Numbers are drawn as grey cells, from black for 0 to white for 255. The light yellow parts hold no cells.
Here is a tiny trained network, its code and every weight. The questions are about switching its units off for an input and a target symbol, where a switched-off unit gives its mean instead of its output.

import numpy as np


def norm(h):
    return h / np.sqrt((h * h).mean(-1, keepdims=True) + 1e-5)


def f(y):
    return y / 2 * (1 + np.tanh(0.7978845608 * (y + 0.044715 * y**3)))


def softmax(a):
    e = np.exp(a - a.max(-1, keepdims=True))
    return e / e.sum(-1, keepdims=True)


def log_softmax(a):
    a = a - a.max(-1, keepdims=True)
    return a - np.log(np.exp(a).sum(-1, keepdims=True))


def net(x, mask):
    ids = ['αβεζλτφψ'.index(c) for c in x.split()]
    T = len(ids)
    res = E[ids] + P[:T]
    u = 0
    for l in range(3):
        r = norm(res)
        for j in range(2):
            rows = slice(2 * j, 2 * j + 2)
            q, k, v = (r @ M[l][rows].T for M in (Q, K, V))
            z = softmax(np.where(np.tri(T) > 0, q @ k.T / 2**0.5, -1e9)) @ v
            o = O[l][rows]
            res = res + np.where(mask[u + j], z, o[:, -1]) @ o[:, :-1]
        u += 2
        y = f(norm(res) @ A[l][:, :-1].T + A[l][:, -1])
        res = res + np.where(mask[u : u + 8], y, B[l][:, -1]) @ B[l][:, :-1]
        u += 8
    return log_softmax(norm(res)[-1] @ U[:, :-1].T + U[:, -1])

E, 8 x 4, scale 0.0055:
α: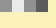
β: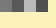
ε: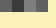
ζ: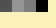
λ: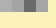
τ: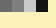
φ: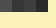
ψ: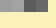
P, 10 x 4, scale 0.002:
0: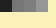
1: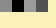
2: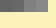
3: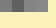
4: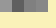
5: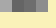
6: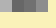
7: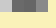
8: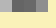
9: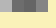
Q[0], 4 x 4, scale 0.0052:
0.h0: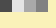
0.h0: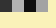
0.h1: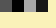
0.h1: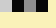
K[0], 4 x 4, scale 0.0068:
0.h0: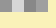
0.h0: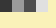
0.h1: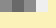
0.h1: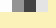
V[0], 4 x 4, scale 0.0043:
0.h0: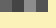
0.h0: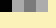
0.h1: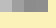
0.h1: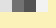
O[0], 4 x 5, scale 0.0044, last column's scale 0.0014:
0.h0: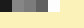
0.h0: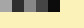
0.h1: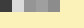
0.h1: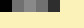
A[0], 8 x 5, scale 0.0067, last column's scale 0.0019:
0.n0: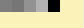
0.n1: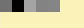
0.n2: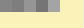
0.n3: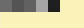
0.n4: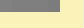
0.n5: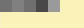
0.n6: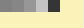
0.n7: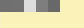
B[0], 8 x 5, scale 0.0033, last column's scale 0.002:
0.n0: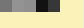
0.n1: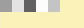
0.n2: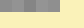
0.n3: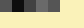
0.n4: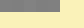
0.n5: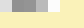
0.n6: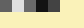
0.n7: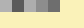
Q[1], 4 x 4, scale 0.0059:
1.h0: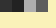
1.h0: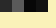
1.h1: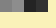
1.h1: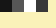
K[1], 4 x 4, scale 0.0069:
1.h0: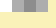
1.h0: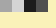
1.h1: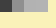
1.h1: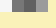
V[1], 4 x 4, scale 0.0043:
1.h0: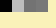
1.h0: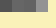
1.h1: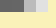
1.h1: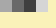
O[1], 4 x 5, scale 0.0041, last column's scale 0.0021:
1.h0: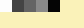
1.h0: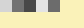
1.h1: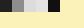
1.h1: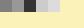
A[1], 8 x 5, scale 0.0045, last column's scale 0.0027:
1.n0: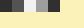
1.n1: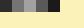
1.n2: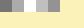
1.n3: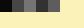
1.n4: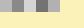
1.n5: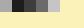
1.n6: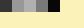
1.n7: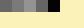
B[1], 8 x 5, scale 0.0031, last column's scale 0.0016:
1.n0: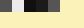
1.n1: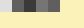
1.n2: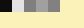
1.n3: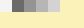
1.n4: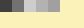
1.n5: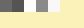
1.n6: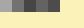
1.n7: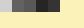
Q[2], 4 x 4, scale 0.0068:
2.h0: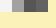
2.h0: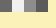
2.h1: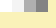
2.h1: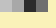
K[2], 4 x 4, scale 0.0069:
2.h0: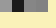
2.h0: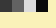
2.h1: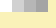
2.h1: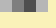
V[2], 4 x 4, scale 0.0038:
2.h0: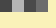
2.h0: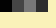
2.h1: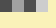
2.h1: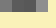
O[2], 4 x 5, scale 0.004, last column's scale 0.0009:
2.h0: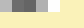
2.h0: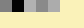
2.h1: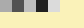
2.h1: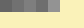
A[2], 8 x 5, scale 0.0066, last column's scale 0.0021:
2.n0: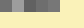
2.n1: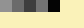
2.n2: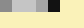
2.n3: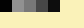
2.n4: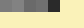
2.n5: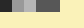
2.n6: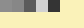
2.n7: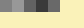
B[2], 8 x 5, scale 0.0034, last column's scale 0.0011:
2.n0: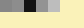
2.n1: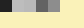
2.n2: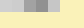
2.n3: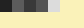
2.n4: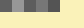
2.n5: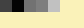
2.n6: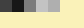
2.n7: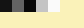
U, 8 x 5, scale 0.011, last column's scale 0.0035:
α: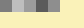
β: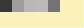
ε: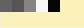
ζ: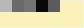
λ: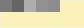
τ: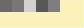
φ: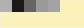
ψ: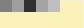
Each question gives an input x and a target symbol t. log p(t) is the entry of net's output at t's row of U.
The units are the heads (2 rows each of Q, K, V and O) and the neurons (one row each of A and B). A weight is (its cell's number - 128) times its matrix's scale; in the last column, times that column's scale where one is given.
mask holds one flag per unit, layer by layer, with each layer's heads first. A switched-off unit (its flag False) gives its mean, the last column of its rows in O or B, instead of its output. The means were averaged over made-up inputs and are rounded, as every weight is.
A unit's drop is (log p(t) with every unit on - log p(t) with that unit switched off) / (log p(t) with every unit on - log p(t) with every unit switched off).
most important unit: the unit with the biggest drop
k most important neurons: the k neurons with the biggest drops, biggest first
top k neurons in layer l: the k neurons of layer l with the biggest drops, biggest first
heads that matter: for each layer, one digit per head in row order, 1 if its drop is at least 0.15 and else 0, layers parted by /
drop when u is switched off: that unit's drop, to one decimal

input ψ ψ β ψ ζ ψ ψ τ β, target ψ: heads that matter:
11 / 00 / 00
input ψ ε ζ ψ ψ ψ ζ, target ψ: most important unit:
2.n7
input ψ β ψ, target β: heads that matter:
10 / 01 / 00
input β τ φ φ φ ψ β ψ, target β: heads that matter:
01 / 01 / 00
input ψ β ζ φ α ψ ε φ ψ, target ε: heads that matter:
11 / 11 / 00
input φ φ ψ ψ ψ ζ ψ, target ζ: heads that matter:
01 / 01 / 00
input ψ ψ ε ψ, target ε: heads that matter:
10 / 11 / 00
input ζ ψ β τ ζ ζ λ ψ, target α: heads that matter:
10 / 01 / 01
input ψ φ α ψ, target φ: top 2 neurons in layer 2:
[2.n6 2.n2]
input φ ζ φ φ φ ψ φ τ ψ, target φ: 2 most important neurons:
[0.n7 2.n6]
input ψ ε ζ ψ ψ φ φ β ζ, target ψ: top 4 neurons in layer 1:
[1.n5 1.n3 1.n1 1.n4]
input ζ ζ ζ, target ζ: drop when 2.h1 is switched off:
-0.1
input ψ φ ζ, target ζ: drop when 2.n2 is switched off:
-0.1
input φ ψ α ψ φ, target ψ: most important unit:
2.h0
